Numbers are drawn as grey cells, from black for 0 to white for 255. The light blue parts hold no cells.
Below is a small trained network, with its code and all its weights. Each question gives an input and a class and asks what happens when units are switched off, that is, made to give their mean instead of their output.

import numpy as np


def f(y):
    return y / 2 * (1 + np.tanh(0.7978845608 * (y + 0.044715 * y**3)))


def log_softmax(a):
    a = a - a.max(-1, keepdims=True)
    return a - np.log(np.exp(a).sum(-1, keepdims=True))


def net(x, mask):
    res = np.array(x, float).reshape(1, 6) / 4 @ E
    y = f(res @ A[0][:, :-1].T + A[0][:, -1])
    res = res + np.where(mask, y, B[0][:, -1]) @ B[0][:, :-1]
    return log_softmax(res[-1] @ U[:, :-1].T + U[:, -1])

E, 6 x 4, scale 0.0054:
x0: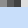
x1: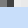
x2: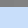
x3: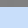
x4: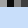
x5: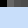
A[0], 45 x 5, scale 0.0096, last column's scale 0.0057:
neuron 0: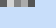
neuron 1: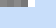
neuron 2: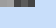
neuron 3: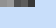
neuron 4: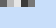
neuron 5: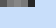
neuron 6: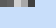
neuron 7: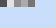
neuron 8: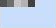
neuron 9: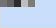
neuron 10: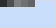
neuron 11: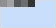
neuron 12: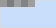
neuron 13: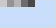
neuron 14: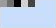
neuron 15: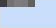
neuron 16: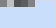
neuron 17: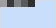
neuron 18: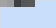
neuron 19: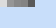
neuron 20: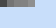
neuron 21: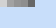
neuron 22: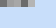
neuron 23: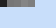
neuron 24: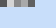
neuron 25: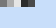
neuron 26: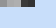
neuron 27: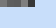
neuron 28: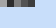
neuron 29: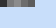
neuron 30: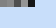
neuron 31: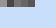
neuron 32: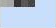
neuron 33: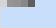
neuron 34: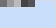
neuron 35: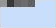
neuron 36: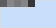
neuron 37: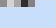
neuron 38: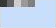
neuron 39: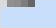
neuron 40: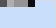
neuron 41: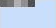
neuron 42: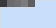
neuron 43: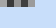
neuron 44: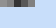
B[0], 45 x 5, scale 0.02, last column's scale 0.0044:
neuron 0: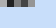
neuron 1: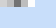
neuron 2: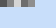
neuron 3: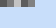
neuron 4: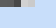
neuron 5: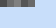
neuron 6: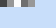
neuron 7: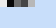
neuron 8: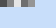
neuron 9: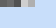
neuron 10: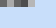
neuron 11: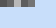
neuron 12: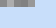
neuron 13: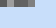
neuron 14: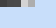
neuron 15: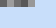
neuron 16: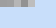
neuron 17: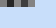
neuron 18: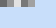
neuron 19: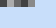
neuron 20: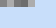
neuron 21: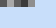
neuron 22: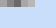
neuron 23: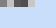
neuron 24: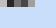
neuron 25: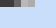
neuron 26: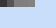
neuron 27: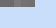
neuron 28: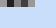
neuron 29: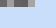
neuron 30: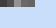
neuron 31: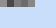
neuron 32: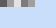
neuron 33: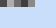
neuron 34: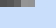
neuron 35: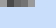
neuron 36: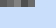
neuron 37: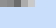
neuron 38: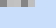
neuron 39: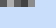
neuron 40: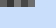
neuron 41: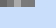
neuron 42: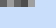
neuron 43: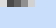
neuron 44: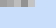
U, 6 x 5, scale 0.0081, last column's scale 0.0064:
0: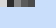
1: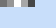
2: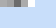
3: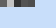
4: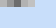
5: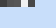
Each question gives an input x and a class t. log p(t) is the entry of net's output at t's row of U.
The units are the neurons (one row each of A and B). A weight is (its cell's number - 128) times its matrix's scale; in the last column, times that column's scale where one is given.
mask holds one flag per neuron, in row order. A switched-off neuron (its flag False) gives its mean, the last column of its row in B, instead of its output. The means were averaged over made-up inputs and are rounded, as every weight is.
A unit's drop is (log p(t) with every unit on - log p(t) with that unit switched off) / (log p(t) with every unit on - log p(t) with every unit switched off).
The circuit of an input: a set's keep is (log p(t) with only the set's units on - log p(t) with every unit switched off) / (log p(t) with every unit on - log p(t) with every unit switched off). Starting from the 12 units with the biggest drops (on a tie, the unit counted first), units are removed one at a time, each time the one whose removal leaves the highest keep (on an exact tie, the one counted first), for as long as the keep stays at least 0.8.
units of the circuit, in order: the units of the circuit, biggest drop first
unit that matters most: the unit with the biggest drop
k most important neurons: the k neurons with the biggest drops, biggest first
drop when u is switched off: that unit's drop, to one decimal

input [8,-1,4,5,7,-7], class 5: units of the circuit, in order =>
(neuron 14)
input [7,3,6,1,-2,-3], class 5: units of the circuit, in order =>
(neuron 14; neuron 9)
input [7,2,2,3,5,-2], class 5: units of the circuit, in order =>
(neuron 14; neuron 9)
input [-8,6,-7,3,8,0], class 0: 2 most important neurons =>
(neuron 43; neuron 28)
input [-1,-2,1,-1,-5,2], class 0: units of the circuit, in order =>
(neuron 7; neuron 24)
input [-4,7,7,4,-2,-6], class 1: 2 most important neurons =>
(neuron 6; neuron 8)
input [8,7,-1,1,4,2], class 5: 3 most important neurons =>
(neuron 9; neuron 14; neuron 44)
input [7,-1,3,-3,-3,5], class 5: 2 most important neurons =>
(neuron 14; neuron 9)
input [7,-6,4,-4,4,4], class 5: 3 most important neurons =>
(neuron 14; neuron 9; neuron 38)
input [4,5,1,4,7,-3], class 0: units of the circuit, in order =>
(neuron 28; neuron 17)
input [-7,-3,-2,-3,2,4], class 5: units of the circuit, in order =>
(neuron 25; neuron 4)
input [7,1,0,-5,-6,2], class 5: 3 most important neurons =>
(neuron 14; neuron 9; neuron 43)
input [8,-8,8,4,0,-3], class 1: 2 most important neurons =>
(neuron 32; neuron 18)
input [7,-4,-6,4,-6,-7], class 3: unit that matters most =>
neuron 21
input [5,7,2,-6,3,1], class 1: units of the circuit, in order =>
(neuron 6; neuron 8)
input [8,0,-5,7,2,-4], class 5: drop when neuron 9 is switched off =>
0.1
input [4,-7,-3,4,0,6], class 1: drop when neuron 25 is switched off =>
0.0
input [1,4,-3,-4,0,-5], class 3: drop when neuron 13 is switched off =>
0.1
